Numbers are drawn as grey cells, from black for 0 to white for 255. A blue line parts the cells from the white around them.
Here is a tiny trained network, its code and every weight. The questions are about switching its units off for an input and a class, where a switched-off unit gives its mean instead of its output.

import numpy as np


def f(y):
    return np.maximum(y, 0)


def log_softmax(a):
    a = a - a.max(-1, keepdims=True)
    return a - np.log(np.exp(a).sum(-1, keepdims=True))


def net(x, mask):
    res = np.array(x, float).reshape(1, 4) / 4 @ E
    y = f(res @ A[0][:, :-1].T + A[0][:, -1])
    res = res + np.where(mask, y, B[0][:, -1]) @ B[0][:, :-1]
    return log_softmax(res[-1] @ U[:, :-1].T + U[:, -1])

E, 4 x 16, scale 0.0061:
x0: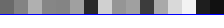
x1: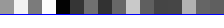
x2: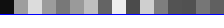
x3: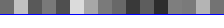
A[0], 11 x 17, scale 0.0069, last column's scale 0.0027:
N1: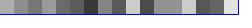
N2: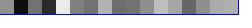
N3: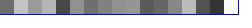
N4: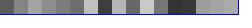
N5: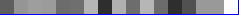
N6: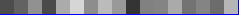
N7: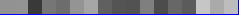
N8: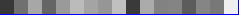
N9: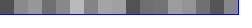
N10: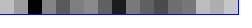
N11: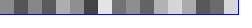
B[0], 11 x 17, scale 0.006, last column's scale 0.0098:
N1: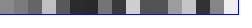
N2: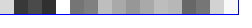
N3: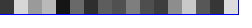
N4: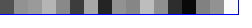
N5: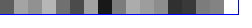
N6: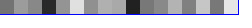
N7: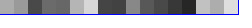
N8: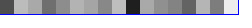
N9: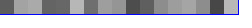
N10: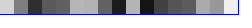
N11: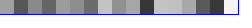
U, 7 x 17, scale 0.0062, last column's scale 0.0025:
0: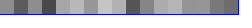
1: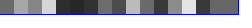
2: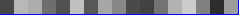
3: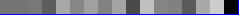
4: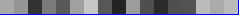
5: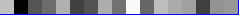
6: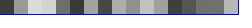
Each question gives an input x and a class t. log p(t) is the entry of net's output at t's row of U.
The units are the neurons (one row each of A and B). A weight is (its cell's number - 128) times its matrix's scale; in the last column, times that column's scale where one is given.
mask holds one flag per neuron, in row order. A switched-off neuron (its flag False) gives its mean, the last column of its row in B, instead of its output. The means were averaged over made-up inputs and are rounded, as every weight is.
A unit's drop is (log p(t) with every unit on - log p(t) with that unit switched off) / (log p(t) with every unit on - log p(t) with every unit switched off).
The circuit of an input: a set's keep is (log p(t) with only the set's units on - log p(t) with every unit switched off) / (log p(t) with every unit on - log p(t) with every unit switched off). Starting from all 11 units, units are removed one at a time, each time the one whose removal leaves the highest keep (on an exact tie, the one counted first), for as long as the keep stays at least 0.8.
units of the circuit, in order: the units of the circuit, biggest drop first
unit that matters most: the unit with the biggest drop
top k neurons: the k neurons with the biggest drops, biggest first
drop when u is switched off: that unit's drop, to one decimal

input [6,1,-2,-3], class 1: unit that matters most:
N3
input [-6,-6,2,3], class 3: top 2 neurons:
[N8 N2]
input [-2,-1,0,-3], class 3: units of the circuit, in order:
[N1 N3]
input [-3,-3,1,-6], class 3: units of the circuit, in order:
[N1 N2]
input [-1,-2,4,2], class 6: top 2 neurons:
[N2 N10]
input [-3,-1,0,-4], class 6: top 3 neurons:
[N10 N6 N11]
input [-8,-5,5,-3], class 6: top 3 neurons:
[N4 N5 N10]
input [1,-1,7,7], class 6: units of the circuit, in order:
[N4 N10]
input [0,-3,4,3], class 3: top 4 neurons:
[N3 N11 N6 N1]
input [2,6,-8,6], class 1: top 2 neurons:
[N1 N3]
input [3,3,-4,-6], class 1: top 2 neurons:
[N2 N1]
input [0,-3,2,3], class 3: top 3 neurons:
[N11 N3 N1]
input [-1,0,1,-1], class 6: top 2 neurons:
[N10 N2]
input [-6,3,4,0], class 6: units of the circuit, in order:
[N4]
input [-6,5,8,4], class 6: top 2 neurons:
[N4 N5]
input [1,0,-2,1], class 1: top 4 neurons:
[N2 N6 N7 N8]
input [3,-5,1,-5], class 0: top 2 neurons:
[N6 N1]
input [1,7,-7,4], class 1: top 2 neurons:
[N1 N3]
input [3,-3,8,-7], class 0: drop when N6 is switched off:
0.2
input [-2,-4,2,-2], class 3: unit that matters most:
N11
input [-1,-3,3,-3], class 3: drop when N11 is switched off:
0.2
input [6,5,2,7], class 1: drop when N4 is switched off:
0.0
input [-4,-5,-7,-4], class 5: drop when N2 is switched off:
0.1
